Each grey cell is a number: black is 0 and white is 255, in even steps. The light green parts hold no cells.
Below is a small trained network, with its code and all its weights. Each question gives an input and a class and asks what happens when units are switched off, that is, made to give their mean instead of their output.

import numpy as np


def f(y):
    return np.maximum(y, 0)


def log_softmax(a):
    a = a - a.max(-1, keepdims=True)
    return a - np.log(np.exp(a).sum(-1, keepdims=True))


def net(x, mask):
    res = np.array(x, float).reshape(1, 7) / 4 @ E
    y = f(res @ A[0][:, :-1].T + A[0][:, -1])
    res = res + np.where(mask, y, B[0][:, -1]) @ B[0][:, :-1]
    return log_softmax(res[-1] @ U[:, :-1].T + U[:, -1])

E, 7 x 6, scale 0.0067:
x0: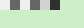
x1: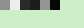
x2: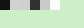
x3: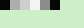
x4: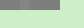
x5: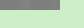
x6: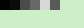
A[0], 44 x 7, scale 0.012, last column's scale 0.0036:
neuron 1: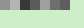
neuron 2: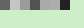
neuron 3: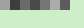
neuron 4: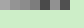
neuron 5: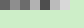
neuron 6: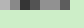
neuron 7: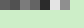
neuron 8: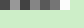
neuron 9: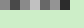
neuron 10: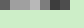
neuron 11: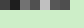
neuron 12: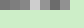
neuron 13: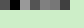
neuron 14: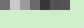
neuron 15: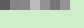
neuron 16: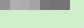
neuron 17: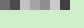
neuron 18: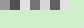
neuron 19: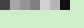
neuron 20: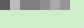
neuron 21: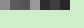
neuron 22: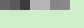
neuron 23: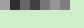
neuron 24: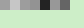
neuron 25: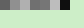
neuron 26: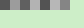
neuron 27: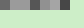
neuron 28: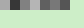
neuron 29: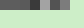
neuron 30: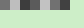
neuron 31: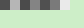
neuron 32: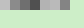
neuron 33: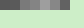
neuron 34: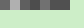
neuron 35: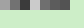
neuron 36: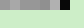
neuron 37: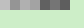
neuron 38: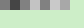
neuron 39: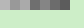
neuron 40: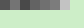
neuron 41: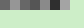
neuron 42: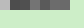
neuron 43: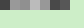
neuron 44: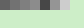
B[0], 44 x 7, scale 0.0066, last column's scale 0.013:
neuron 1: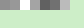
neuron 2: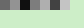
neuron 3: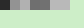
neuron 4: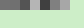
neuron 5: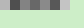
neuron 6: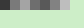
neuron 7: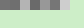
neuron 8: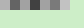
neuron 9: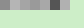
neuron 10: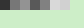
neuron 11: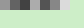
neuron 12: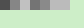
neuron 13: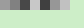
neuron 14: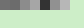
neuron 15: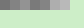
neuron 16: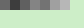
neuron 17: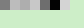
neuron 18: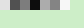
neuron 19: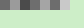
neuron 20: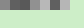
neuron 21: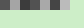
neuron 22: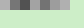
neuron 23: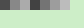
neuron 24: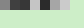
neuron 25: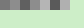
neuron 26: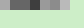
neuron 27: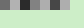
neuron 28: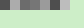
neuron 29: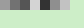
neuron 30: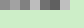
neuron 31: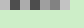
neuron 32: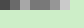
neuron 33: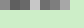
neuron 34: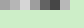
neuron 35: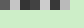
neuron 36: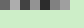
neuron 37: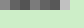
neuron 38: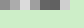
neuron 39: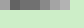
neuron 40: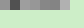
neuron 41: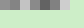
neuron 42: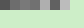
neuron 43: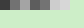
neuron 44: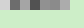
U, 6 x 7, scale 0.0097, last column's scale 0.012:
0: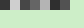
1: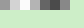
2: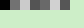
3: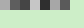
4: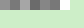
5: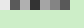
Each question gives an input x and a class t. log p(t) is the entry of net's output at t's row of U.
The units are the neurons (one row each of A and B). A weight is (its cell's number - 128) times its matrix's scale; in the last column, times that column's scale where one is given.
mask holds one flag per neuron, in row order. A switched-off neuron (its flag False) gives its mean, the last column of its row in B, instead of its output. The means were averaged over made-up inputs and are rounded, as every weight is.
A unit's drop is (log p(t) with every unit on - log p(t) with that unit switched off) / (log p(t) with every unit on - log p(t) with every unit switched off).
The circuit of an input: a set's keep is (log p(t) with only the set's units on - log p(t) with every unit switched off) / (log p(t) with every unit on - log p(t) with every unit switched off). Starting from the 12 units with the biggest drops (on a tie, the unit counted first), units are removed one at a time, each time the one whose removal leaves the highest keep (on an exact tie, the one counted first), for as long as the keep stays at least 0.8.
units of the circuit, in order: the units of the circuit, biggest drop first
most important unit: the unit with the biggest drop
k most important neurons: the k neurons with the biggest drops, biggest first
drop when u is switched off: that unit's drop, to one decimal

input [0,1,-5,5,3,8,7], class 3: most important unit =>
neuron 11
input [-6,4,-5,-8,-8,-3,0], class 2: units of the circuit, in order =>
neuron 6; neuron 3
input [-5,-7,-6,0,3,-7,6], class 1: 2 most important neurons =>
neuron 38; neuron 9
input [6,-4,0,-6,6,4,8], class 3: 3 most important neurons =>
neuron 13; neuron 11; neuron 29
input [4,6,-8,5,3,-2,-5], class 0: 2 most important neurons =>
neuron 35; neuron 21
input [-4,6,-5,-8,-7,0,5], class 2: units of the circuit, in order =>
neuron 6; neuron 3
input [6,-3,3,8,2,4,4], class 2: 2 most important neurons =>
neuron 43; neuron 10
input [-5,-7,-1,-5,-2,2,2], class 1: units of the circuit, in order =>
neuron 38; neuron 17
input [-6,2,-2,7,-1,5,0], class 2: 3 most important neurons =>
neuron 43; neuron 10; neuron 18
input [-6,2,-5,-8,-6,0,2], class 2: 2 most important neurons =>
neuron 3; neuron 6
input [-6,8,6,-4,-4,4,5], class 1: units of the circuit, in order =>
neuron 1; neuron 34
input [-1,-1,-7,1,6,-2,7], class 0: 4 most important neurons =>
neuron 35; neuron 21; neuron 28; neuron 24
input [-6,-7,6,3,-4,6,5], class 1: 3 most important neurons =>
neuron 17; neuron 38; neuron 18
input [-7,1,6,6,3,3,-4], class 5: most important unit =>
neuron 31
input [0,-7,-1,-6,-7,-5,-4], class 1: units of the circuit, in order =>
neuron 17; neuron 38
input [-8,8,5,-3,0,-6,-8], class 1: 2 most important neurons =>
neuron 1; neuron 34
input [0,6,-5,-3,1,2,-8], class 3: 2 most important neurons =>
neuron 24; neuron 4
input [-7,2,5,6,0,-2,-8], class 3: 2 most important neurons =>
neuron 24; neuron 14
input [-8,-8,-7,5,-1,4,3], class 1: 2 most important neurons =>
neuron 38; neuron 9
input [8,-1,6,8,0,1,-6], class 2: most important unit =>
neuron 10
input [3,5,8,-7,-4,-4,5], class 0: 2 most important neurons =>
neuron 2; neuron 27
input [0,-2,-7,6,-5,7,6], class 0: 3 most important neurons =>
neuron 35; neuron 21; neuron 28
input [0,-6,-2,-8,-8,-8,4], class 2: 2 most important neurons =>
neuron 3; neuron 23
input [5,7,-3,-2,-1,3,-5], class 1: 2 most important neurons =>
neuron 1; neuron 34
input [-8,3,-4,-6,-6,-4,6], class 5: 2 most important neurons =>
neuron 8; neuron 31
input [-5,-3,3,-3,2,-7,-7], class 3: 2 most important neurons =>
neuron 24; neuron 18
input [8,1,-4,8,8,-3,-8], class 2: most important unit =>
neuron 10
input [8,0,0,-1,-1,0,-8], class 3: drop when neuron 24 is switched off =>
0.2
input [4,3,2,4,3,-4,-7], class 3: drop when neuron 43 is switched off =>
0.0
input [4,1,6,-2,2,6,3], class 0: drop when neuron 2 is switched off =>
0.1
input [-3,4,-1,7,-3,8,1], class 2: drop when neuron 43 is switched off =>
0.1
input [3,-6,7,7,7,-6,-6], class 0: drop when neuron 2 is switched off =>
0.2
